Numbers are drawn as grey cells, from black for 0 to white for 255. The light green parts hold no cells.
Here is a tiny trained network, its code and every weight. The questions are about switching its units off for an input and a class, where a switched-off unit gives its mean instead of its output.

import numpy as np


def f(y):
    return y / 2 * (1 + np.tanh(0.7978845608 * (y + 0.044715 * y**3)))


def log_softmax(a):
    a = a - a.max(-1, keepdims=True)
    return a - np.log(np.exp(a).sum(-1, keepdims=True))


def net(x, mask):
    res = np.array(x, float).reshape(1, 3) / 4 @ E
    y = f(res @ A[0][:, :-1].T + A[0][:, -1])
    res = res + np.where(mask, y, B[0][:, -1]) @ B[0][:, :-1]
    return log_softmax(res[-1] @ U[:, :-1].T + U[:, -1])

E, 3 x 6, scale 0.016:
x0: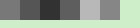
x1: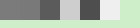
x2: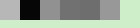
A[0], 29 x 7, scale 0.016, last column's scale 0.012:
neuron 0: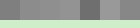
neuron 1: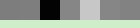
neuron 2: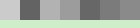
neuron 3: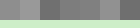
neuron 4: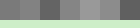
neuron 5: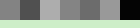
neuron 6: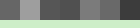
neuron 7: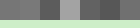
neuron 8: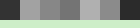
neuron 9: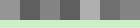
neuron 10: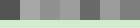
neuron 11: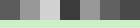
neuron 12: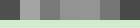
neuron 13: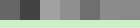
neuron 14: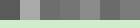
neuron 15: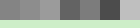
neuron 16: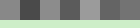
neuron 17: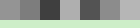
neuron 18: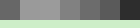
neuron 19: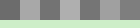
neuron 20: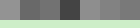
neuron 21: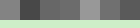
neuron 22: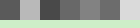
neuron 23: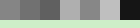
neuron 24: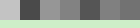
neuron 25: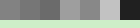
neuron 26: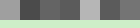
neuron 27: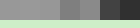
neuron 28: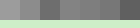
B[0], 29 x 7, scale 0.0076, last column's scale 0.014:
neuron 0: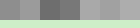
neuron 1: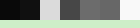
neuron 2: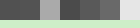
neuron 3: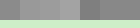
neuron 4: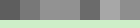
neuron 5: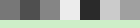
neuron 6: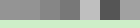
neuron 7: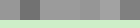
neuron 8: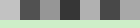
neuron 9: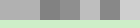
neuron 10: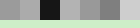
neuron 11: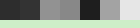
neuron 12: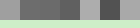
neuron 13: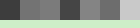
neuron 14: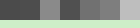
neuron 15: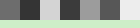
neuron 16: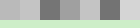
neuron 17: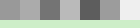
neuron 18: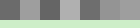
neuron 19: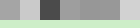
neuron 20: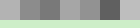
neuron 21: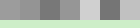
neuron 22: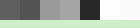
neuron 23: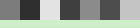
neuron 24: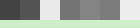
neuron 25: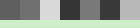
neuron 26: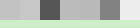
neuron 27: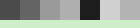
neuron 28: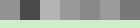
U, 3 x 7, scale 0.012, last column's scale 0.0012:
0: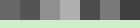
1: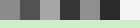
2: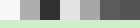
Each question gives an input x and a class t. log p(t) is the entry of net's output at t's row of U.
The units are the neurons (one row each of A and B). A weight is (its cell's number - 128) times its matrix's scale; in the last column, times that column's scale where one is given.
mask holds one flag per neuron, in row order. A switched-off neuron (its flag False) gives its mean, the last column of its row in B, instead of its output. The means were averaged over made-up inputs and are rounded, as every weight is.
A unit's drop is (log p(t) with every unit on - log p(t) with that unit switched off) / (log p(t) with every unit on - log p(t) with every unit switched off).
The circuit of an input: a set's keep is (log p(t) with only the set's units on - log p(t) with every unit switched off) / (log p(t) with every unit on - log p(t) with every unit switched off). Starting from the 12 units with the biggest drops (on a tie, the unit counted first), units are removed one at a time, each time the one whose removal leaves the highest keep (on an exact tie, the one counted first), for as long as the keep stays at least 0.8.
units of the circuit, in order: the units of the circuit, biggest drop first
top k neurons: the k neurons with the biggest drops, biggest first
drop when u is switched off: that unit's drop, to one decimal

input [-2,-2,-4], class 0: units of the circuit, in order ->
neuron 22
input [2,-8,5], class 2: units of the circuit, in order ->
neuron 26; neuron 16
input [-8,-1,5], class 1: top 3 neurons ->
neuron 22; neuron 2; neuron 17
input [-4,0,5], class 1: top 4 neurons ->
neuron 22; neuron 11; neuron 27; neuron 2
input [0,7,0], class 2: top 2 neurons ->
neuron 19; neuron 11
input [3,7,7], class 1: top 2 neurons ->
neuron 23; neuron 25
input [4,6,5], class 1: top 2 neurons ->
neuron 23; neuron 25
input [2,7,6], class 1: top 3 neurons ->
neuron 23; neuron 25; neuron 22
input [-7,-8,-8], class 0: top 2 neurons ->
neuron 27; neuron 11
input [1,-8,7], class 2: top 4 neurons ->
neuron 26; neuron 16; neuron 1; neuron 9
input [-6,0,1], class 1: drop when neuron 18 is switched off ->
0.0
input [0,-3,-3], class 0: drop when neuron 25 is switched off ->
0.2
